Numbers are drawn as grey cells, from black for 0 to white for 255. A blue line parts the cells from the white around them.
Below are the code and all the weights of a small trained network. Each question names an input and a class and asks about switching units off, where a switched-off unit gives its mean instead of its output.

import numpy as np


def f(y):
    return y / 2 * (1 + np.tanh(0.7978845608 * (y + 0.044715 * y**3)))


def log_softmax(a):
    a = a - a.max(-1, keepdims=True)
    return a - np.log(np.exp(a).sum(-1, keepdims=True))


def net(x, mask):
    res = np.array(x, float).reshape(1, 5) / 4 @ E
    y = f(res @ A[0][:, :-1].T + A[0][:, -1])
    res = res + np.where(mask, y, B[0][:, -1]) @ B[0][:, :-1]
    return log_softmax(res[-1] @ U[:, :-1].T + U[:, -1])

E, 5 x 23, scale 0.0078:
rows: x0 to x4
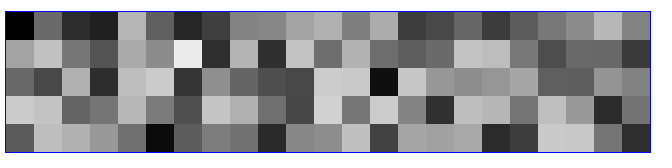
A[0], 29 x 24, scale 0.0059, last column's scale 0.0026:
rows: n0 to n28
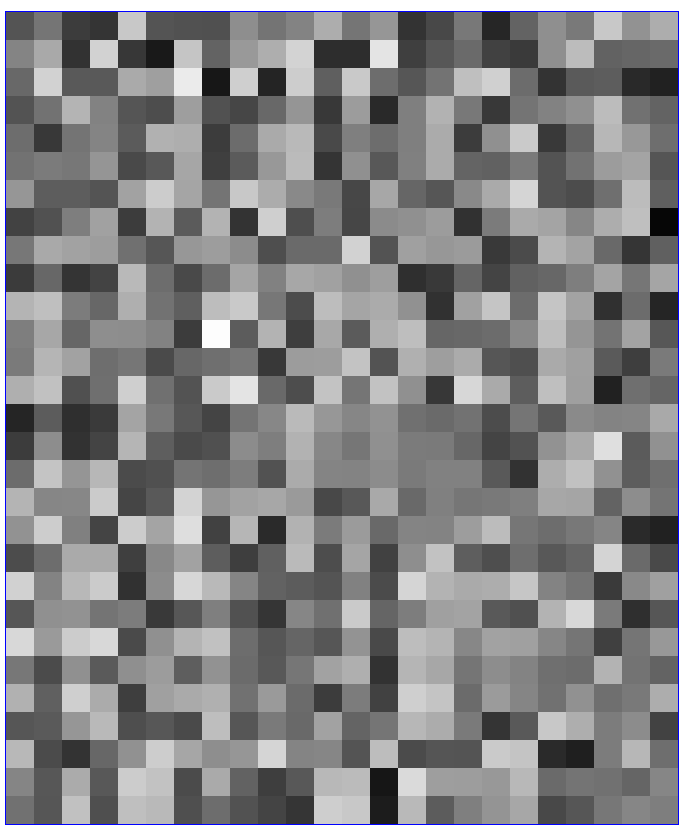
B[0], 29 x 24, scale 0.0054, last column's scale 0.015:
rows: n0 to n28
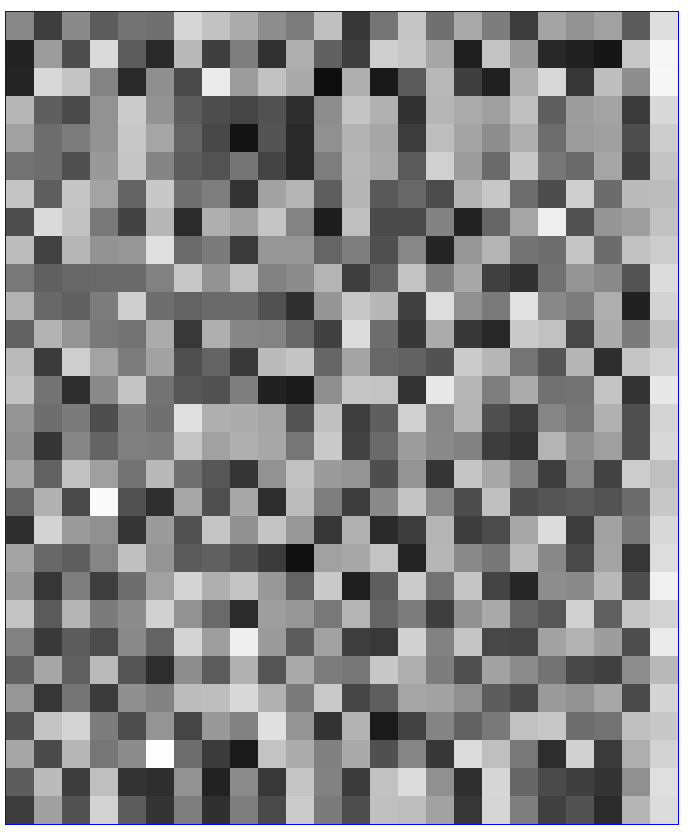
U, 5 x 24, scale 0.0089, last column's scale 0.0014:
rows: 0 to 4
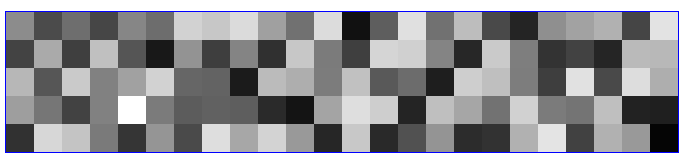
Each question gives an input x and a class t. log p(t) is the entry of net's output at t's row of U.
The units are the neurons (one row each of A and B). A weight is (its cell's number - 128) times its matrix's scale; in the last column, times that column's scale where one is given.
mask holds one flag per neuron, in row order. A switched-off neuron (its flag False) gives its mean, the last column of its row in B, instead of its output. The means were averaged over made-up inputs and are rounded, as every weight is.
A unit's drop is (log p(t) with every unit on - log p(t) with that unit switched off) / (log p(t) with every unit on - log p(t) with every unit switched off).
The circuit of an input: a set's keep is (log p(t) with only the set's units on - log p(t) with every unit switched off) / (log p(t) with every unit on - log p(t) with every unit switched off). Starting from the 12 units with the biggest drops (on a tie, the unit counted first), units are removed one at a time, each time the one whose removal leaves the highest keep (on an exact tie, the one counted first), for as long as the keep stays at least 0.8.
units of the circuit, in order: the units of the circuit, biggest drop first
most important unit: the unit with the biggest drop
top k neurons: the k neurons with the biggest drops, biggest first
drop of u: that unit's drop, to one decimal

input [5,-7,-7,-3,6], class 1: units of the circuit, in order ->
n1
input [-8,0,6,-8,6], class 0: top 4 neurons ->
n20, n22, n24, n13
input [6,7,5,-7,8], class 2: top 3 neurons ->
n12, n21, n8
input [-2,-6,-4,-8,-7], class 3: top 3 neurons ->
n4, n5, n19
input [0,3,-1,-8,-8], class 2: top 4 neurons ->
n26, n6, n13, n10
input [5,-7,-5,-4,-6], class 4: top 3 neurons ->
n7, n12, n21
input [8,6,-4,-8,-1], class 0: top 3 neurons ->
n14, n9, n0
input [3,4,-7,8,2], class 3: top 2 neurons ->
n13, n10
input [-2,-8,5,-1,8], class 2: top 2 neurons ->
n21, n2
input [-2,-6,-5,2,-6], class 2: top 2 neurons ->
n26, n2
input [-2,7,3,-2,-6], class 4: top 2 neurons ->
n2, n18
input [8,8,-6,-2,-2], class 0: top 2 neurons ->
n9, n0
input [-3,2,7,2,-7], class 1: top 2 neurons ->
n27, n28
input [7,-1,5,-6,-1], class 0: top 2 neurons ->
n14, n0
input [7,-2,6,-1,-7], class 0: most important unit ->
n14
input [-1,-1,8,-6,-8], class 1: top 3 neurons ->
n28, n27, n23
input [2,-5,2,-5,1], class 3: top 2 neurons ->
n2, n3
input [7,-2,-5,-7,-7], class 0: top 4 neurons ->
n14, n9, n0, n15
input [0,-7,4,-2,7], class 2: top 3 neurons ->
n2, n21, n12
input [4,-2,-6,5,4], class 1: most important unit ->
n1
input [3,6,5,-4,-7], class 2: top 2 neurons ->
n26, n6
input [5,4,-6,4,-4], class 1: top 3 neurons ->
n1, n20, n22
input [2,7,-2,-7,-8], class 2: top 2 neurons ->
n26, n6
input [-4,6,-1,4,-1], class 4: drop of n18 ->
0.2
